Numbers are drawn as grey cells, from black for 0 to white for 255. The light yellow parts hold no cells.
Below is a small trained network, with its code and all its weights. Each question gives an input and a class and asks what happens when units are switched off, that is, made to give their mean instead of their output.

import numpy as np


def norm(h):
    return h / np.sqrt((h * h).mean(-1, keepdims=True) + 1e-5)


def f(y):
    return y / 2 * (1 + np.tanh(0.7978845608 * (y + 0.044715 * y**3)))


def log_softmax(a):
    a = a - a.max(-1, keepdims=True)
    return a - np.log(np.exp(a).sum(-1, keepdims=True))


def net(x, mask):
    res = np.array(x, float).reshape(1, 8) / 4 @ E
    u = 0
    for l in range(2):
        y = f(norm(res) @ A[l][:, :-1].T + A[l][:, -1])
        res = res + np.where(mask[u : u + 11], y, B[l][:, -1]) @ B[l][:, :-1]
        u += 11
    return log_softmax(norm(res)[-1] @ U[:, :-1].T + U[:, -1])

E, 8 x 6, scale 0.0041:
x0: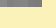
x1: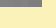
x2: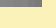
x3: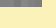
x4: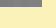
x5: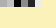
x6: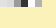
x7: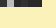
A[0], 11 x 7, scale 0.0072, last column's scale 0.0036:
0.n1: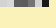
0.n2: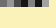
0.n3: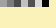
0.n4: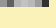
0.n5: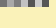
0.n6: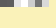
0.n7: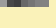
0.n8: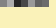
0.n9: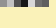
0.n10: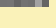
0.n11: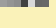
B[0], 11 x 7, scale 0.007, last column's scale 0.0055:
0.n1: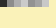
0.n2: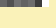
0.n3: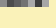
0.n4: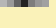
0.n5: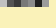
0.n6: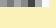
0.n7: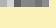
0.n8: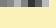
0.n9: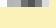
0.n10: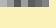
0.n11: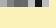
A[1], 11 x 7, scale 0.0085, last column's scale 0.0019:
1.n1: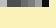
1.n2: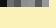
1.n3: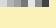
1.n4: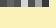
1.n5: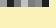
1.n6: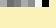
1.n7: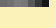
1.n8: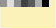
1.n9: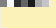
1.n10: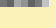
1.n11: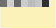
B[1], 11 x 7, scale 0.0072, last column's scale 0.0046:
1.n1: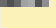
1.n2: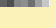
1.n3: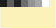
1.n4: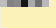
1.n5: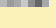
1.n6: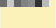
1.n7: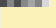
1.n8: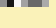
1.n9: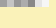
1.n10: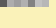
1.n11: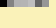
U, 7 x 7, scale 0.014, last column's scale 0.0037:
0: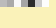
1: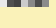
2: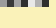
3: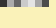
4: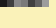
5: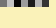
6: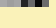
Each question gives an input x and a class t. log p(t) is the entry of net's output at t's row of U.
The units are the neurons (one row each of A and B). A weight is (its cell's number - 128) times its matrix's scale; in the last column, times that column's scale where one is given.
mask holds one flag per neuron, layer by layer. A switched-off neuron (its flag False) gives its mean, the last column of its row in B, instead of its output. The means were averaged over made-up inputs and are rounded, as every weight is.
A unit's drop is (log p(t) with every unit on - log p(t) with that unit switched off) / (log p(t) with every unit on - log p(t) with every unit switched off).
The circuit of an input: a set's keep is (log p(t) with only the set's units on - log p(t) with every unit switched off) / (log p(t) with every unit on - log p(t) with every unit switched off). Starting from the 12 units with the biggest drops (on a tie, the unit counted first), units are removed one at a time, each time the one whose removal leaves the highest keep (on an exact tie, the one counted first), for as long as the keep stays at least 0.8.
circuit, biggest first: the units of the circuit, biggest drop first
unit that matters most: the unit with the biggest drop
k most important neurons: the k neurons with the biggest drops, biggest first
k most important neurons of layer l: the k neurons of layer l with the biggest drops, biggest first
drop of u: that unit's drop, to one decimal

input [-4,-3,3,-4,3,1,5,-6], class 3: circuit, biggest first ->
1.n3
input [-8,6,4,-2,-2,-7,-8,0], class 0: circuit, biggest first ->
0.n6, 1.n3
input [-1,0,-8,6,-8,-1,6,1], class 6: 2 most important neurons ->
0.n11, 0.n9
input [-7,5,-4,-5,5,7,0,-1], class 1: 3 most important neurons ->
0.n5, 0.n3, 1.n3
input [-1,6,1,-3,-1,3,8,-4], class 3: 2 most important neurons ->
0.n1, 1.n3
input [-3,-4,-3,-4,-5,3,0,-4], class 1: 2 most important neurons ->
0.n5, 0.n3
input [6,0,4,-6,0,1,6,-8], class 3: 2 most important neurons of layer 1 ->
1.n3, 1.n6
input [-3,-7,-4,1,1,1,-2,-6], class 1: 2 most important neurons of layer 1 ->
1.n1, 1.n6
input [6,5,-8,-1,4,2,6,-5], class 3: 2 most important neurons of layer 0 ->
0.n1, 0.n2
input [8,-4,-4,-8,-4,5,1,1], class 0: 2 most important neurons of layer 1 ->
1.n3, 1.n9
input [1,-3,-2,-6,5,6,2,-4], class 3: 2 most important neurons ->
0.n1, 1.n11
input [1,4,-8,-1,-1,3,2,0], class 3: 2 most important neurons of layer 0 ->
0.n1, 0.n6
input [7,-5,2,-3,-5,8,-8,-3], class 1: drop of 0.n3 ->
0.1
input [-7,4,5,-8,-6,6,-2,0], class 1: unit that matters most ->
0.n5
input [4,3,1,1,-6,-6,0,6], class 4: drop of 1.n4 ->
0.2
